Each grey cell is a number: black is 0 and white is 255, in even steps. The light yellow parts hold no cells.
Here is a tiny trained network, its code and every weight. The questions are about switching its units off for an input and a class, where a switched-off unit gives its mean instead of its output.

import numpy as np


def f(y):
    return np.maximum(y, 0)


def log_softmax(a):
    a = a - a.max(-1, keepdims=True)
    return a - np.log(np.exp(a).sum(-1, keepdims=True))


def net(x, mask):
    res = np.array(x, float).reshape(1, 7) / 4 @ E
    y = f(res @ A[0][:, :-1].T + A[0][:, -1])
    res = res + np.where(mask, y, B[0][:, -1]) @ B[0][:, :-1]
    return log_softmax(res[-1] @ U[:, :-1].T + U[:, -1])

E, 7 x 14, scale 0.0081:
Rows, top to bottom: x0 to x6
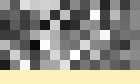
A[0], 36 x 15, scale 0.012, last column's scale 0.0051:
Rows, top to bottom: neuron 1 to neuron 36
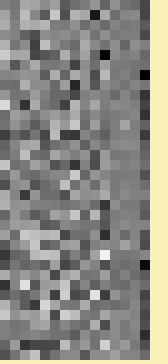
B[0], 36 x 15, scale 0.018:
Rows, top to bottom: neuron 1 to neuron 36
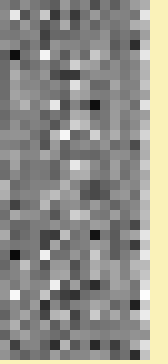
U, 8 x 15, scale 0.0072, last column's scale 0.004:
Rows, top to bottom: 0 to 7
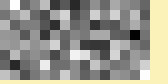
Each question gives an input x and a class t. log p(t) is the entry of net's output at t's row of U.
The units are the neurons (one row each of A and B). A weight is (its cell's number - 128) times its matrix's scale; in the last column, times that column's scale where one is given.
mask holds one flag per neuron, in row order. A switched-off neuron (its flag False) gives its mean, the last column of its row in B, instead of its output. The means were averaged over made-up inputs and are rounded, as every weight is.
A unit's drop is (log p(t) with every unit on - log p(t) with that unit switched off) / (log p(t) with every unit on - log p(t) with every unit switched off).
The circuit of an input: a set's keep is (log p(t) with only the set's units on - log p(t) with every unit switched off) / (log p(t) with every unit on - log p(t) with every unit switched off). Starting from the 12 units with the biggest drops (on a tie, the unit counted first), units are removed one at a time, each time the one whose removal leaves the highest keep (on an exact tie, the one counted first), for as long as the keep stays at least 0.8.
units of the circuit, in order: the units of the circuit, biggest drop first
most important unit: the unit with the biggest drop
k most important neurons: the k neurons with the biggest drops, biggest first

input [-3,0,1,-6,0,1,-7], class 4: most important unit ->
neuron 11
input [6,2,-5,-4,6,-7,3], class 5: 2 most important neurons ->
(neuron 17; neuron 9)
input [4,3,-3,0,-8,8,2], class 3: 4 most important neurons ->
(neuron 25; neuron 36; neuron 15; neuron 17)
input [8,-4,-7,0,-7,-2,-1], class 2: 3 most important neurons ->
(neuron 24; neuron 14; neuron 3)
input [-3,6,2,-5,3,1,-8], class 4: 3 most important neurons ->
(neuron 11; neuron 2; neuron 20)
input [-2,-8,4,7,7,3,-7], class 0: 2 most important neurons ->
(neuron 2; neuron 8)
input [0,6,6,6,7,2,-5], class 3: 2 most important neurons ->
(neuron 31; neuron 2)
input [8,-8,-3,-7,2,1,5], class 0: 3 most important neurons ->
(neuron 2; neuron 35; neuron 16)
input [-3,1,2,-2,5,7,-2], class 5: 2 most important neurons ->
(neuron 22; neuron 13)
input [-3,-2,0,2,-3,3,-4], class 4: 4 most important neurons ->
(neuron 24; neuron 20; neuron 31; neuron 11)
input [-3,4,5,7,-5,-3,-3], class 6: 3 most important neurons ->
(neuron 26; neuron 32; neuron 31)
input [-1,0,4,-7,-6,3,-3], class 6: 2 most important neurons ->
(neuron 6; neuron 31)
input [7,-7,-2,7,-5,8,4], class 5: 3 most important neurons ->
(neuron 13; neuron 30; neuron 22)
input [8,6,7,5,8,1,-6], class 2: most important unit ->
neuron 24
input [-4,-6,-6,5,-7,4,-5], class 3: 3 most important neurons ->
(neuron 25; neuron 30; neuron 36)
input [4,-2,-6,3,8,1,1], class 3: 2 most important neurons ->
(neuron 31; neuron 5)
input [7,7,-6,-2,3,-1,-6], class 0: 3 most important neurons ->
(neuron 30; neuron 35; neuron 33)
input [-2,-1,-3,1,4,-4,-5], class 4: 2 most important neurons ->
(neuron 11; neuron 20)
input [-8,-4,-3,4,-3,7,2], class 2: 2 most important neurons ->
(neuron 35; neuron 19)
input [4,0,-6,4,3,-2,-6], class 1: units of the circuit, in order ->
(neuron 32)
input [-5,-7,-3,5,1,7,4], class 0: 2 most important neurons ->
(neuron 2; neuron 8)
